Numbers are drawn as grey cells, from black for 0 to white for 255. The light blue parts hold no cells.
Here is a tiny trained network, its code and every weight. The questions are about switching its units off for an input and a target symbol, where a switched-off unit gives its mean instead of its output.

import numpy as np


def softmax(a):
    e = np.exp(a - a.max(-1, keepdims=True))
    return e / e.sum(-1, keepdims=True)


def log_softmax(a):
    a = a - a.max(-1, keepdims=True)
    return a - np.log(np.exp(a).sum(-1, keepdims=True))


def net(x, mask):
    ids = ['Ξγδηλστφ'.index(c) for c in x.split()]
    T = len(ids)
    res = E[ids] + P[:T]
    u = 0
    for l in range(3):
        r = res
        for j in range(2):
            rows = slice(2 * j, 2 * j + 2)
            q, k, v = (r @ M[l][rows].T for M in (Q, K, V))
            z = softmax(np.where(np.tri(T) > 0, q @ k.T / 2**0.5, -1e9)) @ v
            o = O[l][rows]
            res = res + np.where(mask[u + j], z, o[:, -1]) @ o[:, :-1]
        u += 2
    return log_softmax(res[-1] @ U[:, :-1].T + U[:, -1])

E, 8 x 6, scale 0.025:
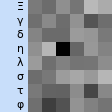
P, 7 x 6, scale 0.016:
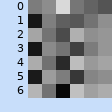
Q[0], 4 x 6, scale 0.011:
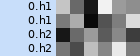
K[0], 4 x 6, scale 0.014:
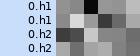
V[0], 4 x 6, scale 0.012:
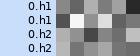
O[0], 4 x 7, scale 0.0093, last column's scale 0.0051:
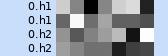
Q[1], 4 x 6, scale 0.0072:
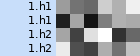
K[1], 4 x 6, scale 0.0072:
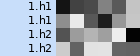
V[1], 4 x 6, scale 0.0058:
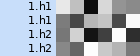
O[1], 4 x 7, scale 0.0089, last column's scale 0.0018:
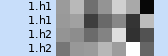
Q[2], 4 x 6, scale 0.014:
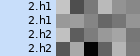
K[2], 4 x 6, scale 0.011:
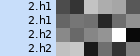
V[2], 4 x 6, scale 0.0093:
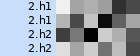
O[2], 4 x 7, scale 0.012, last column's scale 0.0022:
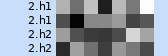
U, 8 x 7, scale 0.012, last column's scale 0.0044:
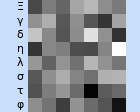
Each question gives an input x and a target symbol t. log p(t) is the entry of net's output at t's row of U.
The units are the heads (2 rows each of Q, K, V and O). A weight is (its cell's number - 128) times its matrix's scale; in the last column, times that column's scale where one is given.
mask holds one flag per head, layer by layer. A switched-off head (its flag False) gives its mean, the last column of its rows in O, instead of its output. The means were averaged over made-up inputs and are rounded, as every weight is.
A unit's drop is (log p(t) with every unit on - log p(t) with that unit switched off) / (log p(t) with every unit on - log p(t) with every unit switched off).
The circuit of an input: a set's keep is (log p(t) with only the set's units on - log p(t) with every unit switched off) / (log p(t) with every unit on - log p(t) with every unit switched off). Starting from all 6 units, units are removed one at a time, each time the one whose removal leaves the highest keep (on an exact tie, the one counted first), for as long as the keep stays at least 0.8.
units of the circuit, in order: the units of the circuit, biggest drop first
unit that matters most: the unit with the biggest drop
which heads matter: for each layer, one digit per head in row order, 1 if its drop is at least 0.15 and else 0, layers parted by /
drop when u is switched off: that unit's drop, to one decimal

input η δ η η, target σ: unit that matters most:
0.h2
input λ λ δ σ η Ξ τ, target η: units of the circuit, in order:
(2.h2 0.h1 0.h2 1.h2)
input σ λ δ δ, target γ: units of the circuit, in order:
(0.h2 1.h2 2.h2)
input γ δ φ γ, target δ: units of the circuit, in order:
(0.h1 2.h1 0.h2 1.h2)
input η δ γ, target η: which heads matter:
00 / 01 / 01
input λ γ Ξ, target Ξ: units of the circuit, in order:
(2.h1 0.h1)
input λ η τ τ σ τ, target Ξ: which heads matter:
01 / 00 / 01
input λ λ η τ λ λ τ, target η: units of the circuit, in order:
(2.h2 0.h2 1.h2 0.h1)
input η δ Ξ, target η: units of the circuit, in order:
(2.h2 1.h2)
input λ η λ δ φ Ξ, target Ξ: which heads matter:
11 / 00 / 11
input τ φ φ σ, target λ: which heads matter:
01 / 01 / 11
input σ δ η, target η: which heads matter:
10 / 00 / 01
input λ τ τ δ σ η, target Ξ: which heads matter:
01 / 00 / 11
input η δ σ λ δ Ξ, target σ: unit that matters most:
2.h1
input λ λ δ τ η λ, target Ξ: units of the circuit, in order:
(0.h2 0.h1 2.h1)
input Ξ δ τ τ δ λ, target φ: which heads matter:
10 / 00 / 11
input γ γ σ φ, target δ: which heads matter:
10 / 00 / 10
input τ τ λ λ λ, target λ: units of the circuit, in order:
(0.h1 2.h1)
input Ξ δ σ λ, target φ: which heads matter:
11 / 00 / 11
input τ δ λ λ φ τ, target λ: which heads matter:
01 / 01 / 11
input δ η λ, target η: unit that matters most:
0.h1
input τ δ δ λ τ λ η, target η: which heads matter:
11 / 00 / 01
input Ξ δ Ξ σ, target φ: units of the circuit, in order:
(0.h1 2.h1 2.h2)
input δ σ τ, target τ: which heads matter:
11 / 00 / 00
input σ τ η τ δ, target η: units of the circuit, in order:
(2.h2 0.h1 0.h2)
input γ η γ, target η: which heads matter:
11 / 01 / 01
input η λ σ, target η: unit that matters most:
1.h2
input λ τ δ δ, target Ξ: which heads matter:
11 / 00 / 11
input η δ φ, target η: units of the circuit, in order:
(2.h2 1.h2)
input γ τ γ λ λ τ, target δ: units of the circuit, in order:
(0.h1 0.h2 2.h1 1.h2)
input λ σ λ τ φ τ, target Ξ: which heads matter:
11 / 00 / 01
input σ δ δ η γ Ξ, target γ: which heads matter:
11 / 01 / 01
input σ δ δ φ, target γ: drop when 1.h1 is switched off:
0.0
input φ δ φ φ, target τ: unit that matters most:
0.h2
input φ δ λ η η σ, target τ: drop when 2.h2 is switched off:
0.2
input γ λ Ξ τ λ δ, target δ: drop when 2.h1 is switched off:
0.3
